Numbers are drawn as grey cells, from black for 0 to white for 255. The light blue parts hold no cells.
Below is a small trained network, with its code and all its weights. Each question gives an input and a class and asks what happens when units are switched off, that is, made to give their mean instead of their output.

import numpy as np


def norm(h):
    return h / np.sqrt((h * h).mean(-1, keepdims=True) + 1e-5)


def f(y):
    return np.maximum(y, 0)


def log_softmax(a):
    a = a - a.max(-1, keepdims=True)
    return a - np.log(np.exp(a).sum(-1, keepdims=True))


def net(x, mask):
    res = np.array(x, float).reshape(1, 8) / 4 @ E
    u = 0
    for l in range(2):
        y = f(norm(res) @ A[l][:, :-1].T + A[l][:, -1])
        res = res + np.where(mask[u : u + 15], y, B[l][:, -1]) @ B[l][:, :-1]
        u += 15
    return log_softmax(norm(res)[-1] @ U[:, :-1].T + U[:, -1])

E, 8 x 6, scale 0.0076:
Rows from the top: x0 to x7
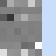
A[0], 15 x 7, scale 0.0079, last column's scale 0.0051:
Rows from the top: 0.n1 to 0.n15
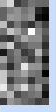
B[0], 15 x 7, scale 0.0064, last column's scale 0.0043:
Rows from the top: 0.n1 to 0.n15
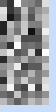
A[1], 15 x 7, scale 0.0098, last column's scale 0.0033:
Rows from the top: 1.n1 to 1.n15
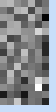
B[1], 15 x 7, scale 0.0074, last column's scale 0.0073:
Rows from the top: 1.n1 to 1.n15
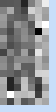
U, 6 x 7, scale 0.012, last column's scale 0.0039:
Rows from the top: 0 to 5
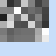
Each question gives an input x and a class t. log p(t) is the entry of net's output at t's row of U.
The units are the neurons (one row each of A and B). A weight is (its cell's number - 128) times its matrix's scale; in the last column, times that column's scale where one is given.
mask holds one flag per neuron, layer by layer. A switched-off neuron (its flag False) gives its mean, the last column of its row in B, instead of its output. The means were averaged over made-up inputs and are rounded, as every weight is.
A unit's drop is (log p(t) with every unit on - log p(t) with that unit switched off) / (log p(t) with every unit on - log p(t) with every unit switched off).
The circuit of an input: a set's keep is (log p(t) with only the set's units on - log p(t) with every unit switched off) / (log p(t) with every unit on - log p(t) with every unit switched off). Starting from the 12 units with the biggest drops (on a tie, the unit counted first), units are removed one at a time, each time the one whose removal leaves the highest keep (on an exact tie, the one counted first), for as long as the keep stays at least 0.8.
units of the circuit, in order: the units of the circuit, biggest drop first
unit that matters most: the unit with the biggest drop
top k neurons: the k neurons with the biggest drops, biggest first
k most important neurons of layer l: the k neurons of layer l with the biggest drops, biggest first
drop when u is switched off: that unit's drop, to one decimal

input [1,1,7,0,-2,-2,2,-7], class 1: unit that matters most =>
0.n6
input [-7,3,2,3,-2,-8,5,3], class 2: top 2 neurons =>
[0.n12, 0.n4]
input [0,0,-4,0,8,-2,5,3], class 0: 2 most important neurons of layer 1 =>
[1.n5, 1.n12]
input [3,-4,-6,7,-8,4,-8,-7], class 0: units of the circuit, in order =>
[0.n3, 0.n2]
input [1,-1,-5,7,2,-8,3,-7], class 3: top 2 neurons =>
[0.n8, 1.n14]
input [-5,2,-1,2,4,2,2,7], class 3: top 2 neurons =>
[0.n13, 0.n5]
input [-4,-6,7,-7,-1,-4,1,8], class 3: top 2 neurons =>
[0.n13, 0.n1]
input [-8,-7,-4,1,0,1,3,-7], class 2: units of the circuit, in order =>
[0.n4, 1.n14]
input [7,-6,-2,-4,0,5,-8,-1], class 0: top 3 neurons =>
[0.n3, 0.n2, 0.n12]
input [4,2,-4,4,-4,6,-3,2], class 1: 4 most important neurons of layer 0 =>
[0.n1, 0.n7, 0.n12, 0.n4]
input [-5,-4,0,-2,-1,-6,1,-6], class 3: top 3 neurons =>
[0.n8, 1.n14, 0.n5]
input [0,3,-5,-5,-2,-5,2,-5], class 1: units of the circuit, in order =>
[0.n1, 1.n14]
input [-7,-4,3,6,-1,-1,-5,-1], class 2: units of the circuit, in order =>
[0.n12, 0.n4]
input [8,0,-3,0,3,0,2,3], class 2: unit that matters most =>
0.n5
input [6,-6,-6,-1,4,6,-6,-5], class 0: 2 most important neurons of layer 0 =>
[0.n3, 0.n2]
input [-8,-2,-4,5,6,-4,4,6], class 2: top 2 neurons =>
[0.n12, 0.n4]
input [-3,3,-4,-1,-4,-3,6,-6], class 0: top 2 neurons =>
[1.n12, 0.n13]
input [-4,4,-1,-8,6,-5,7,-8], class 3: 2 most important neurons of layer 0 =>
[0.n8, 0.n3]
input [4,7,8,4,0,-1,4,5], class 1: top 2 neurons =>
[0.n10, 1.n5]
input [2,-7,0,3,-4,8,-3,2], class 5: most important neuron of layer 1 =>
[1.n5]
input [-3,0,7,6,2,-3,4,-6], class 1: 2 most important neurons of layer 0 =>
[0.n6, 0.n13]
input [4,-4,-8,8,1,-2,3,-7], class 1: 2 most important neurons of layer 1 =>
[1.n14, 1.n12]
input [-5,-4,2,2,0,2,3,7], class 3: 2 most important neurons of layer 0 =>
[0.n13, 0.n5]
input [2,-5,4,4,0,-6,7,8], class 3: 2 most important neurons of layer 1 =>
[1.n4, 1.n1]
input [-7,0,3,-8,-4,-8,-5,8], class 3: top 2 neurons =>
[0.n13, 0.n5]
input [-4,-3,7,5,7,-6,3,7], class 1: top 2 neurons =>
[0.n10, 0.n8]
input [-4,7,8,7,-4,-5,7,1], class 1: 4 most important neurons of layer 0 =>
[0.n10, 0.n6, 0.n3, 0.n15]
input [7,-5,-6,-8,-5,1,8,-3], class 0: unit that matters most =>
1.n12
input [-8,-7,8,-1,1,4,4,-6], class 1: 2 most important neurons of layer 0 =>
[0.n6, 0.n5]
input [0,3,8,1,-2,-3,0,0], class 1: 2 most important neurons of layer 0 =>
[0.n10, 0.n6]
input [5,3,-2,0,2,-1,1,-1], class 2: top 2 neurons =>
[0.n5, 1.n1]
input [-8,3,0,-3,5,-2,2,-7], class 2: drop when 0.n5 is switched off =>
-0.1
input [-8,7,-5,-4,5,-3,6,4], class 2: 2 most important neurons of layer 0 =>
[0.n12, 0.n4]
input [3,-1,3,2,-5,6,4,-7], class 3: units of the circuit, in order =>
[0.n8]
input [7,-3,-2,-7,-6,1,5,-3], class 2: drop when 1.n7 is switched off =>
-0.1
